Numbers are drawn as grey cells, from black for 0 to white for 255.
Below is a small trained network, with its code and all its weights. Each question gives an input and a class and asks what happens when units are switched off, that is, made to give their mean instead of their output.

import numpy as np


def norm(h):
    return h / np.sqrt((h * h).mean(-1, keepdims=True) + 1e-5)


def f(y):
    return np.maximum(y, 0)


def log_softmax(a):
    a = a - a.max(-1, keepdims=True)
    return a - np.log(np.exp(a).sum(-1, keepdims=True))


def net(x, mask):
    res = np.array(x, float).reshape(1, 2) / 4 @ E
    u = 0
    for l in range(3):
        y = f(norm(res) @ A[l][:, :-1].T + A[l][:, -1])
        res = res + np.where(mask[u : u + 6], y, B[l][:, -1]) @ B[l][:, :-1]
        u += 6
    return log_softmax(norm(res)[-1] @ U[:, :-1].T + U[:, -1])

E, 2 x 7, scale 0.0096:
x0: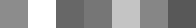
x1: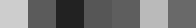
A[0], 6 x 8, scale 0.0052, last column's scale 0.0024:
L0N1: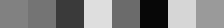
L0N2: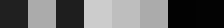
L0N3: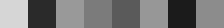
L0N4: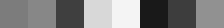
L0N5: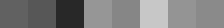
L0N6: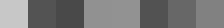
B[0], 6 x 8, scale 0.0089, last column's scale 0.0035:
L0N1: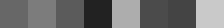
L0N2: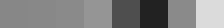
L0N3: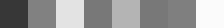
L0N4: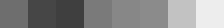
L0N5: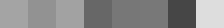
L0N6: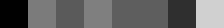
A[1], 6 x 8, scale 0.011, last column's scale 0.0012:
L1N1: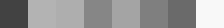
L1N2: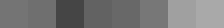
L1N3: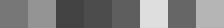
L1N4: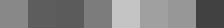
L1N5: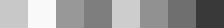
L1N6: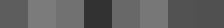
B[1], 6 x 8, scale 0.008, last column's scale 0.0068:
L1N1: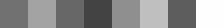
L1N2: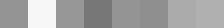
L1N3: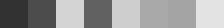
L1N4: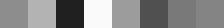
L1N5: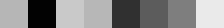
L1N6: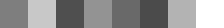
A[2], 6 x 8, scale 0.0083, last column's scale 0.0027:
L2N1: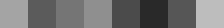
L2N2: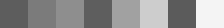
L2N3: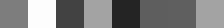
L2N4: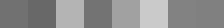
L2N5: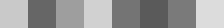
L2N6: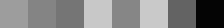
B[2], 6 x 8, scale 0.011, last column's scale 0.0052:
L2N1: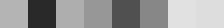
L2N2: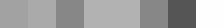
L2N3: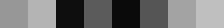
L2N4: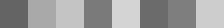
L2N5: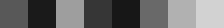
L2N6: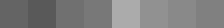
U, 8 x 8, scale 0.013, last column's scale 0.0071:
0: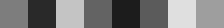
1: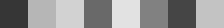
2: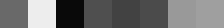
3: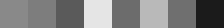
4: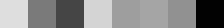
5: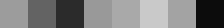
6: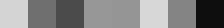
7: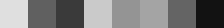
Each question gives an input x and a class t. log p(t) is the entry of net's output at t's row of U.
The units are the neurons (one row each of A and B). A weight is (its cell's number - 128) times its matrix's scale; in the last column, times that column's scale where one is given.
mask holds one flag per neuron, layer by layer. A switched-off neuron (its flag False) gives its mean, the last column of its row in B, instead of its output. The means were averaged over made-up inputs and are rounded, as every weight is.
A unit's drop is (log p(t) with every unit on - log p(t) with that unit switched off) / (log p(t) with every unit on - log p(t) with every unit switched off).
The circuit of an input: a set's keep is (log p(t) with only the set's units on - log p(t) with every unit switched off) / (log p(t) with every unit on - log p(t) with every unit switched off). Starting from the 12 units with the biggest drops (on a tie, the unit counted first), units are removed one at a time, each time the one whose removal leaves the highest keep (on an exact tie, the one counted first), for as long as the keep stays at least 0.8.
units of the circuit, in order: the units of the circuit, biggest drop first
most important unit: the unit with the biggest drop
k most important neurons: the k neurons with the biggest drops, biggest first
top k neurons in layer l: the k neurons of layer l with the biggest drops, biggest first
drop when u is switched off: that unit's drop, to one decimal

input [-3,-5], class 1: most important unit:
L1N5
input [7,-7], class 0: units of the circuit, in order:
[L1N5; L2N5]
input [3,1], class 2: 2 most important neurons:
[L0N2; L0N4]
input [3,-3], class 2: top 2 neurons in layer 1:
[L1N3; L1N1]
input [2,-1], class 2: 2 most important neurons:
[L0N4; L1N5]
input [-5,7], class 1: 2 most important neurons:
[L1N3; L1N5]
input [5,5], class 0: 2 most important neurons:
[L1N5; L1N1]
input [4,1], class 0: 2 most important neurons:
[L0N6; L1N5]
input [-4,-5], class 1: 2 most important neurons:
[L1N5; L0N2]
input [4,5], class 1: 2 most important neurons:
[L1N3; L0N6]
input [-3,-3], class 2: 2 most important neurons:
[L0N1; L1N5]
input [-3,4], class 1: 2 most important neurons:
[L0N2; L1N5]
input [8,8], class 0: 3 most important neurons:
[L1N5; L1N1; L0N2]
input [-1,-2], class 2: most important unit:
L0N1
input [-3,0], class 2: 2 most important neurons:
[L1N5; L0N1]
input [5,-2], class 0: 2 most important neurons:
[L1N5; L0N6]
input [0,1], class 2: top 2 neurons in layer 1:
[L1N3; L1N6]
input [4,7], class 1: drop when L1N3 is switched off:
1.6
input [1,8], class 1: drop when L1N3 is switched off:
1.3
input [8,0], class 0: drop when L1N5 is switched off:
1.0
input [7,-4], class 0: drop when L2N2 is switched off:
0.0
